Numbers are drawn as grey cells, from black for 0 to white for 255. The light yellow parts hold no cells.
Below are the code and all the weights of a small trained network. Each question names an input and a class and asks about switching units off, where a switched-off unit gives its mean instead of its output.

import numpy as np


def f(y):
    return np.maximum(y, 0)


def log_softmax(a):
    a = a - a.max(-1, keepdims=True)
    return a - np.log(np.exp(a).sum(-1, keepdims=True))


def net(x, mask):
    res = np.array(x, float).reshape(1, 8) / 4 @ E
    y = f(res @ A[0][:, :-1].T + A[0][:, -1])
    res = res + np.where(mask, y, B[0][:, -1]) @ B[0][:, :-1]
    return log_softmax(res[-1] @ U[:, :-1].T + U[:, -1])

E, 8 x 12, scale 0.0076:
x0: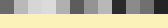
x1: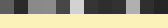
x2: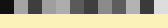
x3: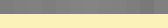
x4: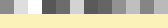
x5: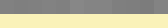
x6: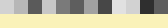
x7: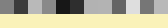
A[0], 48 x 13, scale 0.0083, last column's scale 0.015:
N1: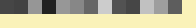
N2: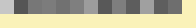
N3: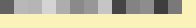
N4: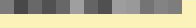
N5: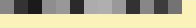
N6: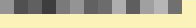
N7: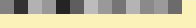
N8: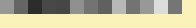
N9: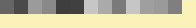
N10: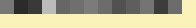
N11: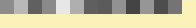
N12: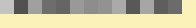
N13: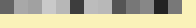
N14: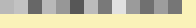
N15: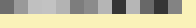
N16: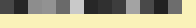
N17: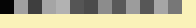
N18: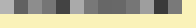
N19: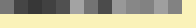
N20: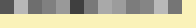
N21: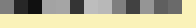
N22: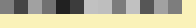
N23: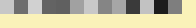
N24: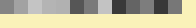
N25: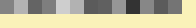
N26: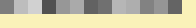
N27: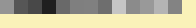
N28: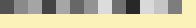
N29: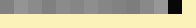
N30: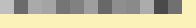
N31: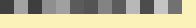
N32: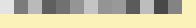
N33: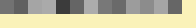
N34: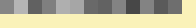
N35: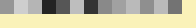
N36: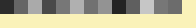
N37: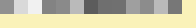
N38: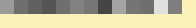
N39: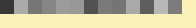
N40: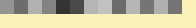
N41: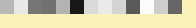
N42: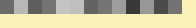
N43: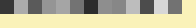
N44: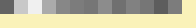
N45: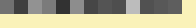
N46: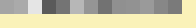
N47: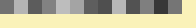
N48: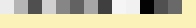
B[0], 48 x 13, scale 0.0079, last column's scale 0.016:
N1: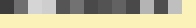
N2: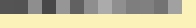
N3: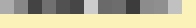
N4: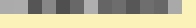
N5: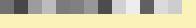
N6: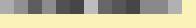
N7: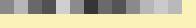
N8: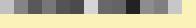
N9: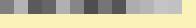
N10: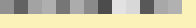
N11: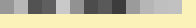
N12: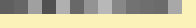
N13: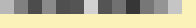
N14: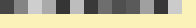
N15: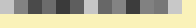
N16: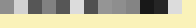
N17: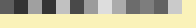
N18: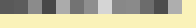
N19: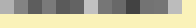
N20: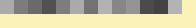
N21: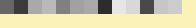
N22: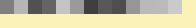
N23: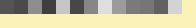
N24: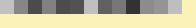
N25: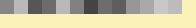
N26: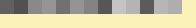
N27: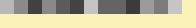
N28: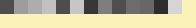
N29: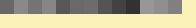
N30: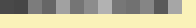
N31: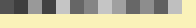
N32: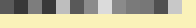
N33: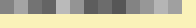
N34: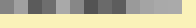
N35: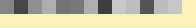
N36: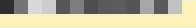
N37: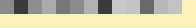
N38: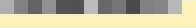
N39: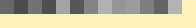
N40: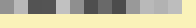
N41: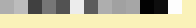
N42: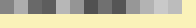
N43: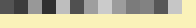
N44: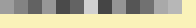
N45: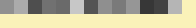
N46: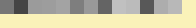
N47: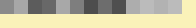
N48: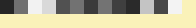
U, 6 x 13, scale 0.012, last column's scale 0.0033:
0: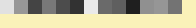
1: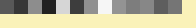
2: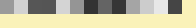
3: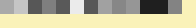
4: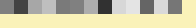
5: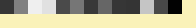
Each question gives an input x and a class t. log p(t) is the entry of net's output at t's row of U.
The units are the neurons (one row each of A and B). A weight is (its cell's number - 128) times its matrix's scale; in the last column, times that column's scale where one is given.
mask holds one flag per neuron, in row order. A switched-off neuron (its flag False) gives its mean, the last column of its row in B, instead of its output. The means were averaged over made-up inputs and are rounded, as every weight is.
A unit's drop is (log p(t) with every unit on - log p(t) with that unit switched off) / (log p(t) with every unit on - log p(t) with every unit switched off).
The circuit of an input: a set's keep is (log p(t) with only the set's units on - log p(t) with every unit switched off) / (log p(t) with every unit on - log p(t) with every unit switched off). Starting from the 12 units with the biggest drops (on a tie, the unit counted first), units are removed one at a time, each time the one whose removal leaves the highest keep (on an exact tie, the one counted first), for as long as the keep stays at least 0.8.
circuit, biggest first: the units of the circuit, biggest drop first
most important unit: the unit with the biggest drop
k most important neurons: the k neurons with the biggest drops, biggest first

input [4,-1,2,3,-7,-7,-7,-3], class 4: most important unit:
N21
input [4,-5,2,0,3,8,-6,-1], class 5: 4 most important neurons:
(N28; N1; N36; N16)
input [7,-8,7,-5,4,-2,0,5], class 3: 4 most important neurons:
(N41; N20; N28; N8)
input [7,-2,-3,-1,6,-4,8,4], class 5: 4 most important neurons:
(N48; N14; N8; N27)
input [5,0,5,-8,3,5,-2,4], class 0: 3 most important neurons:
(N15; N44; N23)
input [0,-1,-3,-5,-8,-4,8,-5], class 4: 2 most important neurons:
(N5; N21)
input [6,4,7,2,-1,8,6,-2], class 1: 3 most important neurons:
(N17; N31; N43)
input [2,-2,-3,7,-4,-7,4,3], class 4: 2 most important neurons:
(N5; N21)
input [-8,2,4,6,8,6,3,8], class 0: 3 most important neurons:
(N8; N38; N27)
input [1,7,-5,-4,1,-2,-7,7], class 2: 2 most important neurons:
(N7; N41)
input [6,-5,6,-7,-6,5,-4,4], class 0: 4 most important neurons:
(N13; N24; N3; N15)
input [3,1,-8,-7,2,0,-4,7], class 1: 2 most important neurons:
(N23; N32)
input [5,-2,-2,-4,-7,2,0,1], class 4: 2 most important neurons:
(N21; N5)
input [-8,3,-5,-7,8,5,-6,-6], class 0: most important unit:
N6
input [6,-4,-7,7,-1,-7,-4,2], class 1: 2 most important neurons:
(N23; N32)
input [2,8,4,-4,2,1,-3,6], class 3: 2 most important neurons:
(N16; N45)
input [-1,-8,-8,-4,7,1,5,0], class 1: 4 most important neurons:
(N32; N23; N16; N12)
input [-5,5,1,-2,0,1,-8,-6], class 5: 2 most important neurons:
(N36; N1)
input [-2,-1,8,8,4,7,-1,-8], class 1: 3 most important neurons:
(N43; N17; N31)
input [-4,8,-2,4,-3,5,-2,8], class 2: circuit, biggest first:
(N7)
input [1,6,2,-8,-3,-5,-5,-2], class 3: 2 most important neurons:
(N16; N48)
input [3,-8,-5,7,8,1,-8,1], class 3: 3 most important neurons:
(N41; N28; N48)
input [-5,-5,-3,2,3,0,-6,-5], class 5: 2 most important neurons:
(N28; N1)
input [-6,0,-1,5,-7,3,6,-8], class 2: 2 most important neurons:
(N11; N47)
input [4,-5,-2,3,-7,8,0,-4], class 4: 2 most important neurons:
(N5; N21)
